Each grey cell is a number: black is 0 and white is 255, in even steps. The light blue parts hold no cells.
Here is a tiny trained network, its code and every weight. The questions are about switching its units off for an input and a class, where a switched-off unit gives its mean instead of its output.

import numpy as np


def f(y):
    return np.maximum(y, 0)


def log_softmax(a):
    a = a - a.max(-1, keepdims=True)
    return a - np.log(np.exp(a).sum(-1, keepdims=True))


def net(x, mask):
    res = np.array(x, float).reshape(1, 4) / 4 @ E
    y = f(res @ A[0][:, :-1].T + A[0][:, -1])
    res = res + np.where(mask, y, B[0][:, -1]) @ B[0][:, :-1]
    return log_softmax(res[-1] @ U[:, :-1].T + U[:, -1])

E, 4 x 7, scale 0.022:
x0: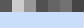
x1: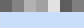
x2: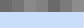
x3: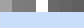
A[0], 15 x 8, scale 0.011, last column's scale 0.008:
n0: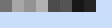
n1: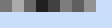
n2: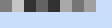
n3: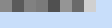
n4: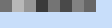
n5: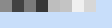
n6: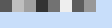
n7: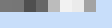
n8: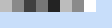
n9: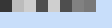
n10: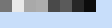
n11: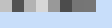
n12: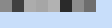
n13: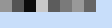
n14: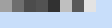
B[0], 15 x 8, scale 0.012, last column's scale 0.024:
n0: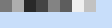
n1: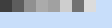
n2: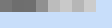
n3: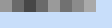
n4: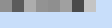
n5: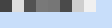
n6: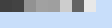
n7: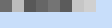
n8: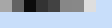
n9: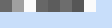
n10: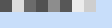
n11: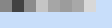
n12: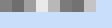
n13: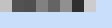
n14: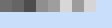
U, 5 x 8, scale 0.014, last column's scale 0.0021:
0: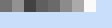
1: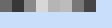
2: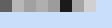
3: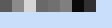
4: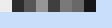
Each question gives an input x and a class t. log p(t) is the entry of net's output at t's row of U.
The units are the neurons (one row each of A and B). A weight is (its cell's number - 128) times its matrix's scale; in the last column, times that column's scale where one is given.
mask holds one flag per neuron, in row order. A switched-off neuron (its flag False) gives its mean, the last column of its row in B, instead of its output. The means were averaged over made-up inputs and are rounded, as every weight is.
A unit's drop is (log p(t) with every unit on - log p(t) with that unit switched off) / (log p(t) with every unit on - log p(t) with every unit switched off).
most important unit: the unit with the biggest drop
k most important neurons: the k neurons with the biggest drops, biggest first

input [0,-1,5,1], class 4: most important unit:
n5
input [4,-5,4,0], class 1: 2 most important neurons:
[n1; n5]
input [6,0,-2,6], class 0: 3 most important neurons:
[n0; n9; n12]
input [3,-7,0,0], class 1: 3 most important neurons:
[n1; n5; n2]
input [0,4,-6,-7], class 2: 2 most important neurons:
[n5; n7]
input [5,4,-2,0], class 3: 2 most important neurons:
[n5; n9]
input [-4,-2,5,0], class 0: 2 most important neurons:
[n4; n5]
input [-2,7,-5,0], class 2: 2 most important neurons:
[n6; n1]
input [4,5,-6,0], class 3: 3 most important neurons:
[n5; n9; n7]
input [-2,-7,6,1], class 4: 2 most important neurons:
[n13; n10]
